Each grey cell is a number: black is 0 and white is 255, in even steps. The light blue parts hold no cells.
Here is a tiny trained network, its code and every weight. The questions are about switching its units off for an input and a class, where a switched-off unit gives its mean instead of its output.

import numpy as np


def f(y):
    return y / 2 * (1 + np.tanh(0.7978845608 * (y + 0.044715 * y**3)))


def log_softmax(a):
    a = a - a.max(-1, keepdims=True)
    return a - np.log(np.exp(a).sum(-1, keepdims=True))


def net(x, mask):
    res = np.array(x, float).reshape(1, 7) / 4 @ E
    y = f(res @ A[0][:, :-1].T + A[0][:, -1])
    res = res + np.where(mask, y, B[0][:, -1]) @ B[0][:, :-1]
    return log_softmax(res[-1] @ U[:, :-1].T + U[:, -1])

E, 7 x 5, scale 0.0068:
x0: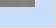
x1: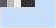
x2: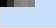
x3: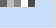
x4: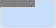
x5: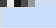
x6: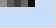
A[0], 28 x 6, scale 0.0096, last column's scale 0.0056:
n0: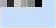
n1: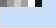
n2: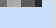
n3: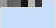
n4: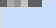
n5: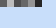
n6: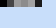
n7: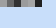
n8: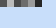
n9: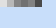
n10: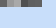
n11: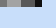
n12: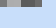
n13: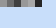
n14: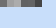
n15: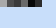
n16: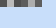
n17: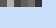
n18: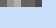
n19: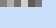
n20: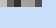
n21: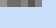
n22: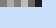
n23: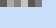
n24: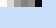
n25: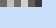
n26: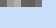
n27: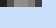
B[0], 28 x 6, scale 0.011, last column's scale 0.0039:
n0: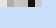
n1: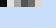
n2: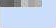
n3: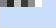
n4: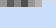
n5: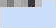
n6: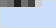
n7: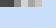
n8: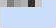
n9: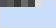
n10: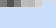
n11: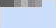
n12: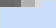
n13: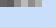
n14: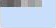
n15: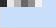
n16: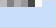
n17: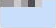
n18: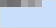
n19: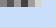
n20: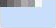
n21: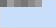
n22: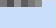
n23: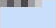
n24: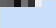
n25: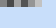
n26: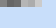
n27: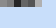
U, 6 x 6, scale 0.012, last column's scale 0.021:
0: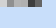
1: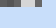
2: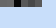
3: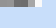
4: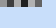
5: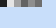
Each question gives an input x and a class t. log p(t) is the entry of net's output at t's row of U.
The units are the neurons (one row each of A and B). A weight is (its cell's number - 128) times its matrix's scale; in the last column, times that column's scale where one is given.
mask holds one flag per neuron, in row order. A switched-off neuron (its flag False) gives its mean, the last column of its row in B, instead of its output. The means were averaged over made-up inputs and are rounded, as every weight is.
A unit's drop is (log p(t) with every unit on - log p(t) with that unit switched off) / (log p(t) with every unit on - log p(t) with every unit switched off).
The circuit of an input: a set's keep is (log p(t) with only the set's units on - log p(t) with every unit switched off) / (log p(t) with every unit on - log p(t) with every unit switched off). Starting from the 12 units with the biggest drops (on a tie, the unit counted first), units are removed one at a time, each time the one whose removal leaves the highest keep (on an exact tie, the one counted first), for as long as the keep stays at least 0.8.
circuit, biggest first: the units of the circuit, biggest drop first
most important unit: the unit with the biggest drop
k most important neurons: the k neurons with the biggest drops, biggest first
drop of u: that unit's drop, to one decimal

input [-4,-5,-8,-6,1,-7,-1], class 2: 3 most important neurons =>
n24; n9; n16
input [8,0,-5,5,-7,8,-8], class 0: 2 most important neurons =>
n8; n16
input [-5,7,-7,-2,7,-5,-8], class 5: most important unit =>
n1
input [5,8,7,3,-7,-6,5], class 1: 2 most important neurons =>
n10; n26
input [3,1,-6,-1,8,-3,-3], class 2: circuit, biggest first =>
n24; n9
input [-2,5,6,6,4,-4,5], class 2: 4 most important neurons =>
n27; n6; n3; n17
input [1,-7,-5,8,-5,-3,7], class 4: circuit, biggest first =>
n19; n25
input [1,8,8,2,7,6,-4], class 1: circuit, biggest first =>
n10; n26
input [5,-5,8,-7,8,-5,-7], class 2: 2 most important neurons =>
n6; n27
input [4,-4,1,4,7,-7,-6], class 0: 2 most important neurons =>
n0; n15
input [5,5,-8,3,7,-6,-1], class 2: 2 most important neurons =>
n24; n9
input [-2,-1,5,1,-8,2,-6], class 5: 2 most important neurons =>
n1; n24
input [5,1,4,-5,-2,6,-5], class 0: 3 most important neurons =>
n16; n8; n5
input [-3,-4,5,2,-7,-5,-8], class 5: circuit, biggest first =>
n1
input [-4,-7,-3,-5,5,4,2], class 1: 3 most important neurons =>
n7; n20; n13
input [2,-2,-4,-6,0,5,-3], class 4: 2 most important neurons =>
n3; n0
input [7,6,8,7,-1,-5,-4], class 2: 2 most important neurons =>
n6; n27
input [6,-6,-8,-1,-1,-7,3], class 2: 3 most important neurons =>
n24; n9; n16
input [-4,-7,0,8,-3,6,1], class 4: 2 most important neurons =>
n19; n25
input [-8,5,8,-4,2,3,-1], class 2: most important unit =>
n6
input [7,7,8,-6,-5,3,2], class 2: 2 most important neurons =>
n6; n27
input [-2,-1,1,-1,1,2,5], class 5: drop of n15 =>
0.3
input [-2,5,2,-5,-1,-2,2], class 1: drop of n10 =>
0.2
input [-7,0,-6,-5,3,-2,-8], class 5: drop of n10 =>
0.0
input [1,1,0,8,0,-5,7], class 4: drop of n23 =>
0.1
